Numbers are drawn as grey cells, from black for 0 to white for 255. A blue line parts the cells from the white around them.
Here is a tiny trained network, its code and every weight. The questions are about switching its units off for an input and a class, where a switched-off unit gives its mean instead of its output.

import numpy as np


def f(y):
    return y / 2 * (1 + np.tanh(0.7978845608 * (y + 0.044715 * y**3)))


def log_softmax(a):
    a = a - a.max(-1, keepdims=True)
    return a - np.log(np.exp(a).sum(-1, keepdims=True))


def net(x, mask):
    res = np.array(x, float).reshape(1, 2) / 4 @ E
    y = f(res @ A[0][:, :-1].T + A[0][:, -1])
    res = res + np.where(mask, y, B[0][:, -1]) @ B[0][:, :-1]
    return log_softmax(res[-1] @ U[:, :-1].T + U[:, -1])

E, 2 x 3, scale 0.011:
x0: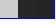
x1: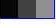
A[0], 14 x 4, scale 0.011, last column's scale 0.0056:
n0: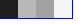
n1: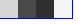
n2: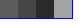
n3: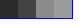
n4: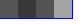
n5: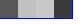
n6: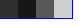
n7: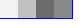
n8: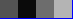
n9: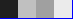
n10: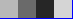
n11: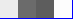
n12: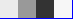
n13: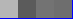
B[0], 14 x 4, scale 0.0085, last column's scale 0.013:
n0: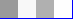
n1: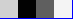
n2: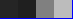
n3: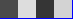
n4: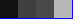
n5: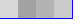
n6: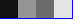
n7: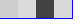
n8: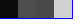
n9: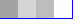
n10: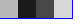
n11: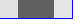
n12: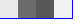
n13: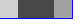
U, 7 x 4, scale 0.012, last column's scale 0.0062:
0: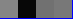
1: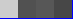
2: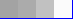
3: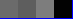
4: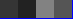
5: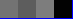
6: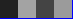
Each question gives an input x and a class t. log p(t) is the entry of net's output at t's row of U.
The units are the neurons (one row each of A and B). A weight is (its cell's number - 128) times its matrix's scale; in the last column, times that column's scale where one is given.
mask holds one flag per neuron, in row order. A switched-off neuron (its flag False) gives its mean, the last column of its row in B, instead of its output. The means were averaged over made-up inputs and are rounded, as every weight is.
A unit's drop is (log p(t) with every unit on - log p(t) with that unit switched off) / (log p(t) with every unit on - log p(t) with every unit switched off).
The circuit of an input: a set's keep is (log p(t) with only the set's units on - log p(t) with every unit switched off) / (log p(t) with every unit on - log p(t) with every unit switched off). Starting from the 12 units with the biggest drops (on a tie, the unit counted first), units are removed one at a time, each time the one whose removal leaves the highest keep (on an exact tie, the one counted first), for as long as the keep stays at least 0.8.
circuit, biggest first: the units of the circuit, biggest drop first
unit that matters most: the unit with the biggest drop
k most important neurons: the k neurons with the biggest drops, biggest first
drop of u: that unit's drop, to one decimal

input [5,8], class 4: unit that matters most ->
n2
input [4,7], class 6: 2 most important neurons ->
[n3, n6]
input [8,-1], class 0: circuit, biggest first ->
[n2, n0]
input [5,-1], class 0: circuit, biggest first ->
[n0, n9]
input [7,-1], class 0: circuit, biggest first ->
[n2, n0]
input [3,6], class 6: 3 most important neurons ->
[n3, n6, n1]
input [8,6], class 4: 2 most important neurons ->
[n6, n8]
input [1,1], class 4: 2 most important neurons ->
[n7, n12]
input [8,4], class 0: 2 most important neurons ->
[n1, n10]
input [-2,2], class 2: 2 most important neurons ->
[n8, n4]
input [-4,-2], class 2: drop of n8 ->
0.0
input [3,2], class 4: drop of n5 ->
0.1
